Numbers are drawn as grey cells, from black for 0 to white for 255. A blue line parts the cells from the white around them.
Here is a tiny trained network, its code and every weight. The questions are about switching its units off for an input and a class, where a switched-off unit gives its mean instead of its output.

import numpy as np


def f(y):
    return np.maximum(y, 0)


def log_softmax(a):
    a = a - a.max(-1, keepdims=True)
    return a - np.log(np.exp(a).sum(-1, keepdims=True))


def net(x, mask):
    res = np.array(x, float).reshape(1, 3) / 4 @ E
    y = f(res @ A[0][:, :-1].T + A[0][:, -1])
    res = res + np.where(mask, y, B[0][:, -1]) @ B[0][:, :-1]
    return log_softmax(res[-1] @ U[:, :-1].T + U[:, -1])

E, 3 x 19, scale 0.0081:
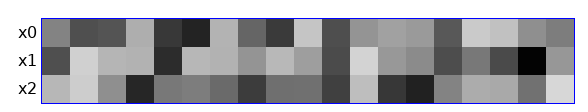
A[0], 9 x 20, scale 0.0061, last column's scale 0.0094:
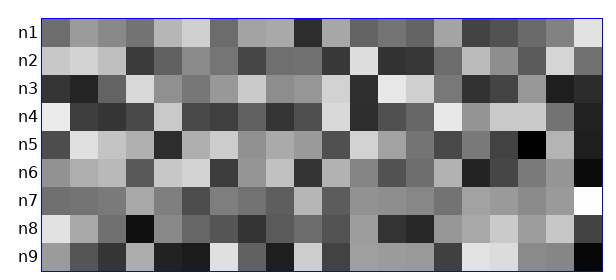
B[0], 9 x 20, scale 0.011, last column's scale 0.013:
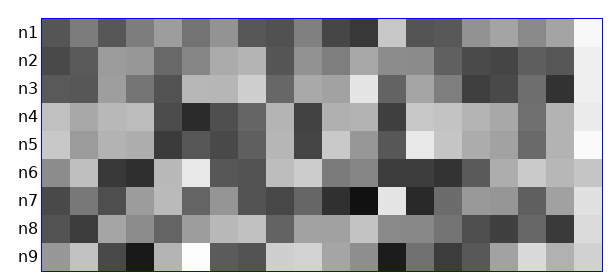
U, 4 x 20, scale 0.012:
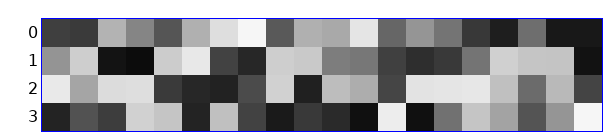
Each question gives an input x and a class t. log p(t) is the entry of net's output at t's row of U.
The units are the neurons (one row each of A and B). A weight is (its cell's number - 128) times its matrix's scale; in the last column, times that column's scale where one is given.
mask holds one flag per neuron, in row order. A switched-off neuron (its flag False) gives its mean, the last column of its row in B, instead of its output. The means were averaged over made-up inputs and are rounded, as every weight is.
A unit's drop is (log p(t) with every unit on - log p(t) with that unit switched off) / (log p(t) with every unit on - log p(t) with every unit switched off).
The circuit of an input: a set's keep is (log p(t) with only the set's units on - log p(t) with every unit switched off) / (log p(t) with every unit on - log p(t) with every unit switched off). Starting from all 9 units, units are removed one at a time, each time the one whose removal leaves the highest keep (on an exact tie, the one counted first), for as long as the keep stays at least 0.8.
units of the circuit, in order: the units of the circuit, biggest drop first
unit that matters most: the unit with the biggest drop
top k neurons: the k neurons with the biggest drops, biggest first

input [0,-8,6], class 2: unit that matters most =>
n4
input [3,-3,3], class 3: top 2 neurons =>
(n3, n5)
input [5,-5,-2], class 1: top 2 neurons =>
(n9, n5)
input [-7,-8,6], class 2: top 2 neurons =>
(n4, n9)
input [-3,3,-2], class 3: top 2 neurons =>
(n9, n4)
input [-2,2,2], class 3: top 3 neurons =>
(n3, n9, n4)
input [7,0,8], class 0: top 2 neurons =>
(n8, n2)
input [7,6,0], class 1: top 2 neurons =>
(n9, n4)
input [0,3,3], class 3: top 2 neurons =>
(n3, n4)
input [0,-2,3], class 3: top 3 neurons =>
(n3, n5, n9)
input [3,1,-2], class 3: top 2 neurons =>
(n6, n7)
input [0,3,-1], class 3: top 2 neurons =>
(n4, n9)
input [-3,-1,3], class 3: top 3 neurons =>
(n3, n9, n1)
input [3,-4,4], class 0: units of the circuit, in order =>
(n8)
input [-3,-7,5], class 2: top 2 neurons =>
(n4, n3)
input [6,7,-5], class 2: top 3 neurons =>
(n5, n6, n1)
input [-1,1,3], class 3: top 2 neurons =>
(n3, n9)
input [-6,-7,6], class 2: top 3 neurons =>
(n4, n3, n9)
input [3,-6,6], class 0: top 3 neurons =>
(n8, n5, n2)
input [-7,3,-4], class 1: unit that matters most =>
n6
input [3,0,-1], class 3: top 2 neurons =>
(n6, n7)
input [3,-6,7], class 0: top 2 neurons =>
(n8, n5)
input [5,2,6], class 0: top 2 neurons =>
(n2, n8)
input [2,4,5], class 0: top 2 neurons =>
(n2, n4)
